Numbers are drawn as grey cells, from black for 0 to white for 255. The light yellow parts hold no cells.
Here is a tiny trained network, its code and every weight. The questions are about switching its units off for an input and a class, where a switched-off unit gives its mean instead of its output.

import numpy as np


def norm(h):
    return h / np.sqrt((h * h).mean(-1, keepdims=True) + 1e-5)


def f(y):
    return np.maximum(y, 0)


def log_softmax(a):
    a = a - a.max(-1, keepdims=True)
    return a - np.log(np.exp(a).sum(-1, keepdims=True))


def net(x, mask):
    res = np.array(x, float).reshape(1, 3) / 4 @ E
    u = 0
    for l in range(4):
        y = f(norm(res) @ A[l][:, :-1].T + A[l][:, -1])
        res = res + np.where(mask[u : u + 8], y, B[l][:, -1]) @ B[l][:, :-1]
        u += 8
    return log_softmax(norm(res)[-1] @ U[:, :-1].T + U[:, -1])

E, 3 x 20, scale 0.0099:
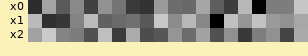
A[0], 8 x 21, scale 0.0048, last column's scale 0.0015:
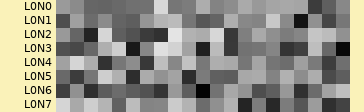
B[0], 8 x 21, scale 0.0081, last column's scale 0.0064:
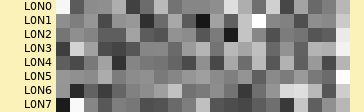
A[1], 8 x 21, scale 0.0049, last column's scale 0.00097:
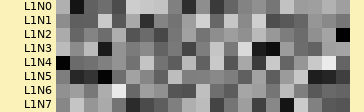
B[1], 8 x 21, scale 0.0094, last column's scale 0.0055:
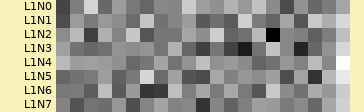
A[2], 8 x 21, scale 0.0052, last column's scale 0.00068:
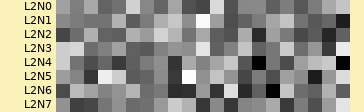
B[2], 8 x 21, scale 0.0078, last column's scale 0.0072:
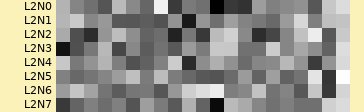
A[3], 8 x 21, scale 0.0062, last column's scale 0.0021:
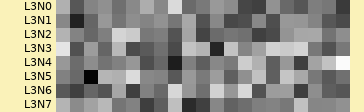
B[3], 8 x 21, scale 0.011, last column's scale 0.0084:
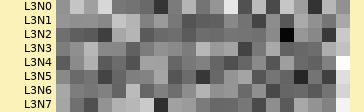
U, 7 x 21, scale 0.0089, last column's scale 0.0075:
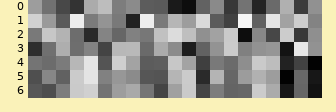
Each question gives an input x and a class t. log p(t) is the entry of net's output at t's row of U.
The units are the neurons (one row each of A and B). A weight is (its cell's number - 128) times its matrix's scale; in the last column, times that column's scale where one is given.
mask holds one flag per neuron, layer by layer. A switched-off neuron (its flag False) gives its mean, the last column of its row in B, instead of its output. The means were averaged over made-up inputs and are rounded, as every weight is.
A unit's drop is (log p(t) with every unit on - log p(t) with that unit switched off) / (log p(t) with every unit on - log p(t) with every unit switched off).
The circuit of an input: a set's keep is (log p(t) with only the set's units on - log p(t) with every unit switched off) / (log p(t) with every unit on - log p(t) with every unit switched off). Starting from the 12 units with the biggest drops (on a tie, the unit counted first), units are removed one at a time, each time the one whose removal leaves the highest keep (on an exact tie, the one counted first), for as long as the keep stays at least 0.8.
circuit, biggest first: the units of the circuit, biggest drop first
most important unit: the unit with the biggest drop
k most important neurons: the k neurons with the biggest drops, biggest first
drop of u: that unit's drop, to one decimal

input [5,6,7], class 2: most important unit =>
L2N6
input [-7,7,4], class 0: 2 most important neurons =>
[L2N5, L3N5]
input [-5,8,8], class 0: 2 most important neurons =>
[L2N5, L0N3]
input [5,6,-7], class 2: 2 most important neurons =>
[L0N3, L1N4]
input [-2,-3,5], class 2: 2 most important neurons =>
[L0N4, L2N6]
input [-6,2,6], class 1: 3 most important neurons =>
[L0N0, L1N6, L0N3]
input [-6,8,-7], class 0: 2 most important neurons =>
[L1N2, L3N5]
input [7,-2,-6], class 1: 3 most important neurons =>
[L1N4, L2N4, L0N6]
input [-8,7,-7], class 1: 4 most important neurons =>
[L2N1, L1N6, L0N5, L0N1]
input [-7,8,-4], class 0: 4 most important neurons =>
[L1N2, L3N5, L2N5, L0N2]
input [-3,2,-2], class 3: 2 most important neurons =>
[L0N2, L2N7]
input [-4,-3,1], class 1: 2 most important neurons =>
[L1N6, L0N2]
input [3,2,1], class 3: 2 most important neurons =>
[L1N5, L0N3]
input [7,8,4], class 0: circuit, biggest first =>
[L2N5]
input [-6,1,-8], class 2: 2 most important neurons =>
[L0N3, L2N4]
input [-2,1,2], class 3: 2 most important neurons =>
[L1N7, L0N7]
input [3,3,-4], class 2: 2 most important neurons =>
[L0N3, L1N4]
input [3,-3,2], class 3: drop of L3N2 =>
0.1
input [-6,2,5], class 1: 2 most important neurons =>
[L0N0, L0N3]
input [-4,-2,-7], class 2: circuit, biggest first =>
[L0N3]
